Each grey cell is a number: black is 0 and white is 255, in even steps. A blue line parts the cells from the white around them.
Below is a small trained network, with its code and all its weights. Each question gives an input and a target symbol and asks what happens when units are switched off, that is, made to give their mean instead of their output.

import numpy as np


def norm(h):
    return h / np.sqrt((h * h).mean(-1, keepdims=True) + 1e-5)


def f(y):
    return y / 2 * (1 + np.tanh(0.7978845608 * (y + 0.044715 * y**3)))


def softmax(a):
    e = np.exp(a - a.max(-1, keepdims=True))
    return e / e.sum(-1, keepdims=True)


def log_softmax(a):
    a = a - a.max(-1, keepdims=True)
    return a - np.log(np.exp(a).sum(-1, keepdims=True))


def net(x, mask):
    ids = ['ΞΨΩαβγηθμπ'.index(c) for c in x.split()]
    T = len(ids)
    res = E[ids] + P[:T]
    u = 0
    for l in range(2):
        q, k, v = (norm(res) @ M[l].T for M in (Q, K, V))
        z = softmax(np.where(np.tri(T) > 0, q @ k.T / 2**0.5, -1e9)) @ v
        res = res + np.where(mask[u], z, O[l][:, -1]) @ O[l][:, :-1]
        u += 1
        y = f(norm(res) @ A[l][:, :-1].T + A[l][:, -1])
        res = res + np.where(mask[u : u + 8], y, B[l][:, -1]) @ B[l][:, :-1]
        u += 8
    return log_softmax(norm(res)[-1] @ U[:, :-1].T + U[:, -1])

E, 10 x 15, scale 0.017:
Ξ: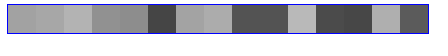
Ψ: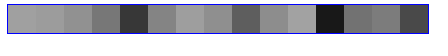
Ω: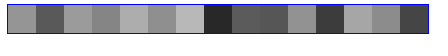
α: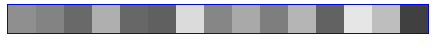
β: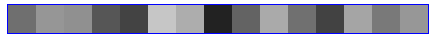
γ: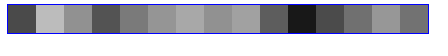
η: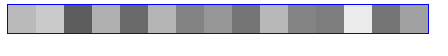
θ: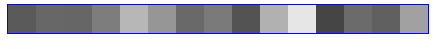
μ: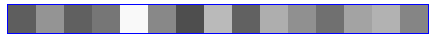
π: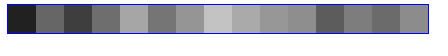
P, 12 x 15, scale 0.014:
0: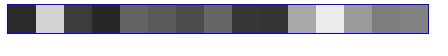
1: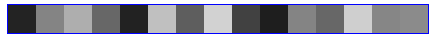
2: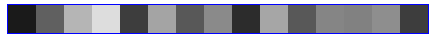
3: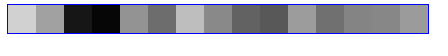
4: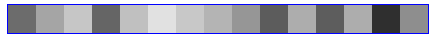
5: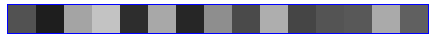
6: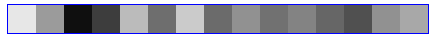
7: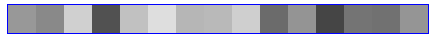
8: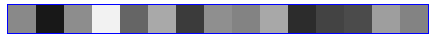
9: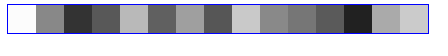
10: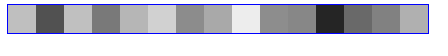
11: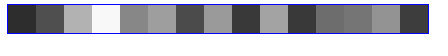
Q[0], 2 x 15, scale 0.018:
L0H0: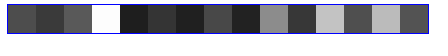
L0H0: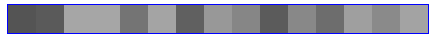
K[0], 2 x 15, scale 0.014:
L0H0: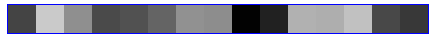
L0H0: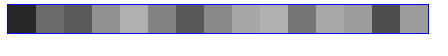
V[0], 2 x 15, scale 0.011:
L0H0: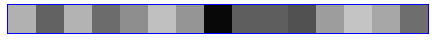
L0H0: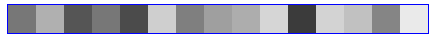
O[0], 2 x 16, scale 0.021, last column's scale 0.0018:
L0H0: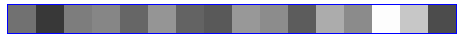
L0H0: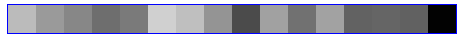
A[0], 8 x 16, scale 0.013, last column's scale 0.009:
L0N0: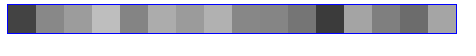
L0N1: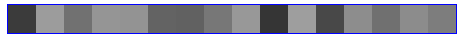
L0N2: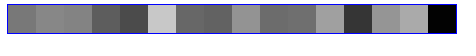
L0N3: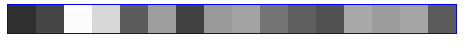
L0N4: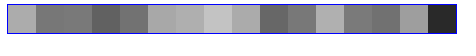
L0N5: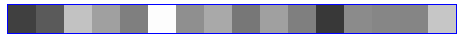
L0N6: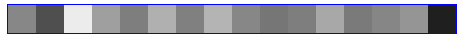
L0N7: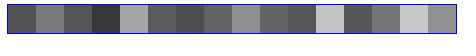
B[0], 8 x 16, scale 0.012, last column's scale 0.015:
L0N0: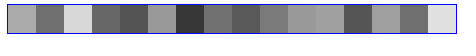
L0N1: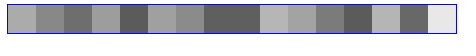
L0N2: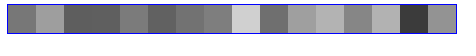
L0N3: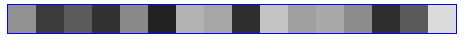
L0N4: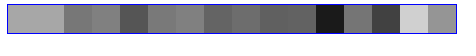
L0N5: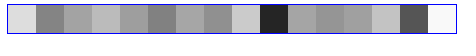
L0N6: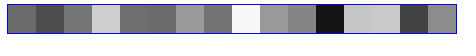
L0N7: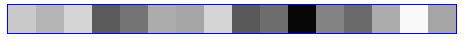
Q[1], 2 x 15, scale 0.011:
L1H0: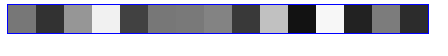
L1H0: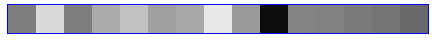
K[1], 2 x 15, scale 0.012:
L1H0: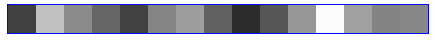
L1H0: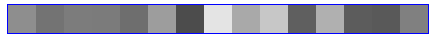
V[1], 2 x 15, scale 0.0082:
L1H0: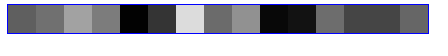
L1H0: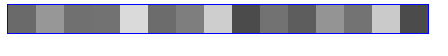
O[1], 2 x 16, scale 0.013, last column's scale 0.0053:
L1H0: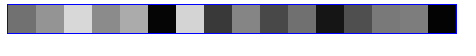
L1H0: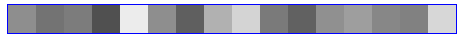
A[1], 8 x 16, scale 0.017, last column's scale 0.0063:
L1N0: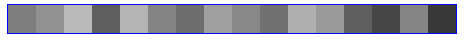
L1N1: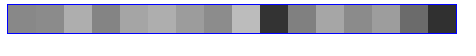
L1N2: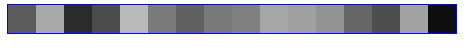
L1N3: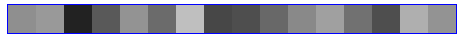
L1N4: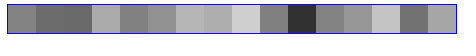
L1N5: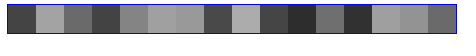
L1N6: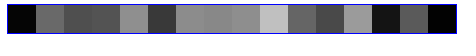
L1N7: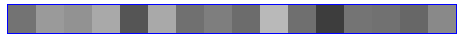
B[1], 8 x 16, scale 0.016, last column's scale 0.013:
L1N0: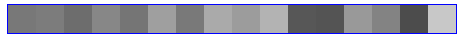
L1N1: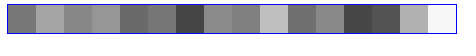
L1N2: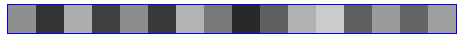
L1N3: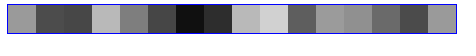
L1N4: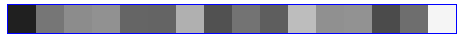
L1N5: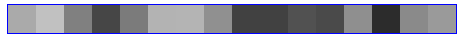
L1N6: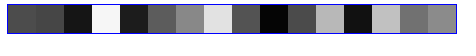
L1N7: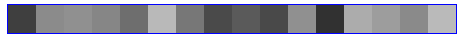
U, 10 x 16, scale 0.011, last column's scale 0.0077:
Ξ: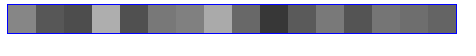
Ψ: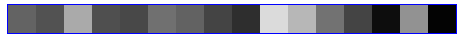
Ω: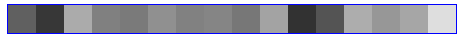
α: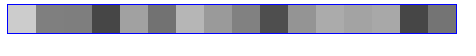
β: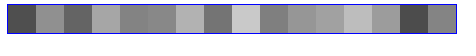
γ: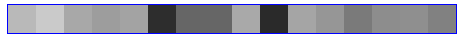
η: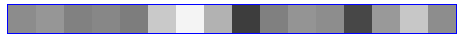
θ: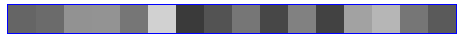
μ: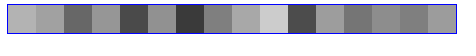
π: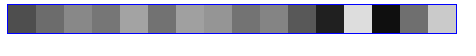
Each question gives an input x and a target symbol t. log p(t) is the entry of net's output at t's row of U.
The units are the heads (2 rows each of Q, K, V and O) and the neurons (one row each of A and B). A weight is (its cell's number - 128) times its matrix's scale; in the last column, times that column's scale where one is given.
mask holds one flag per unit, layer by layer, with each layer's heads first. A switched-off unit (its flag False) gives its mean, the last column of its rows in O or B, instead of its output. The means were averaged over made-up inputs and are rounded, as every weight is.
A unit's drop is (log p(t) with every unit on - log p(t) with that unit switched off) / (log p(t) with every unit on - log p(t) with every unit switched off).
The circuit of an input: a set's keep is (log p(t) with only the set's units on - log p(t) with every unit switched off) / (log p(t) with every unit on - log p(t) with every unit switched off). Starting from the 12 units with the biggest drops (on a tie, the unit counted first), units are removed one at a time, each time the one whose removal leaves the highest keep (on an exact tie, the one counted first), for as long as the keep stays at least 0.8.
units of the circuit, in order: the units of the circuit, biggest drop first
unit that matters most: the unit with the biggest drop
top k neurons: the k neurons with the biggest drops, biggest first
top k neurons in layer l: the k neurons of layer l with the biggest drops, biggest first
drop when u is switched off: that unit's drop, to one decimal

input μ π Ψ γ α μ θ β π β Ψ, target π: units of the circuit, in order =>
L0H0
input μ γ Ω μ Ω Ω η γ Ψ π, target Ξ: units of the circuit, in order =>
L0H0, L1N6, L0N5
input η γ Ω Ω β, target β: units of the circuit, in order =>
L0H0, L1N4, L0N6, L0N2
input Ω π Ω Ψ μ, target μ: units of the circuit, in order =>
L1N1, L1N4
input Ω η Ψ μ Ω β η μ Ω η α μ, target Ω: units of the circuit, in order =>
L0H0, L0N3
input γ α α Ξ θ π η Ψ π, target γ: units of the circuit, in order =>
L0N5, L1H0
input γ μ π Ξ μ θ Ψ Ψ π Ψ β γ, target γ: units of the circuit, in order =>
L0N5, L1H0
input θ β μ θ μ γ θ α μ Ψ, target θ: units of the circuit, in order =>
L0N3, L1N7, L0N5
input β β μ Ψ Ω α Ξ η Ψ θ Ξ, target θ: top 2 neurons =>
L0N3, L1N7
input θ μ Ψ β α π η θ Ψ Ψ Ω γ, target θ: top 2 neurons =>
L1N7, L0N1
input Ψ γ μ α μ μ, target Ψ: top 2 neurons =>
L0N1, L0N3
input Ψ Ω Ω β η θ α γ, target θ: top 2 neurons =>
L0N1, L1N7
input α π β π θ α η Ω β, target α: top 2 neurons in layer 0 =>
L0N3, L0N5
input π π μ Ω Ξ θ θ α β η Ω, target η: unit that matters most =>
L0H0
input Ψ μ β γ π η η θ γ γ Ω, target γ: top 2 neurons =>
L0N5, L1N1
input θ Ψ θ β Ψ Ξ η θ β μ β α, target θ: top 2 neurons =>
L1N7, L0N3
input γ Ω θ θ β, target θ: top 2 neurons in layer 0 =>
L0N1, L0N3
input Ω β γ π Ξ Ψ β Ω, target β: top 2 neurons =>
L1N4, L0N6
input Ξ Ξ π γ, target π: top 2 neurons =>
L1N5, L0N3
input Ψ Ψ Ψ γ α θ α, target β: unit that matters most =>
L0N3
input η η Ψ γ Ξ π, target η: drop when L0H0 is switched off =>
0.9
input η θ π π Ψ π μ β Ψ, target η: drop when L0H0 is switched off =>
1.2
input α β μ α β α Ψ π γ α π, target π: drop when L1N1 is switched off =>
0.0
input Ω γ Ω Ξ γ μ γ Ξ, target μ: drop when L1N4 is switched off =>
0.1
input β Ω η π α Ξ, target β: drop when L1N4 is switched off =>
0.2
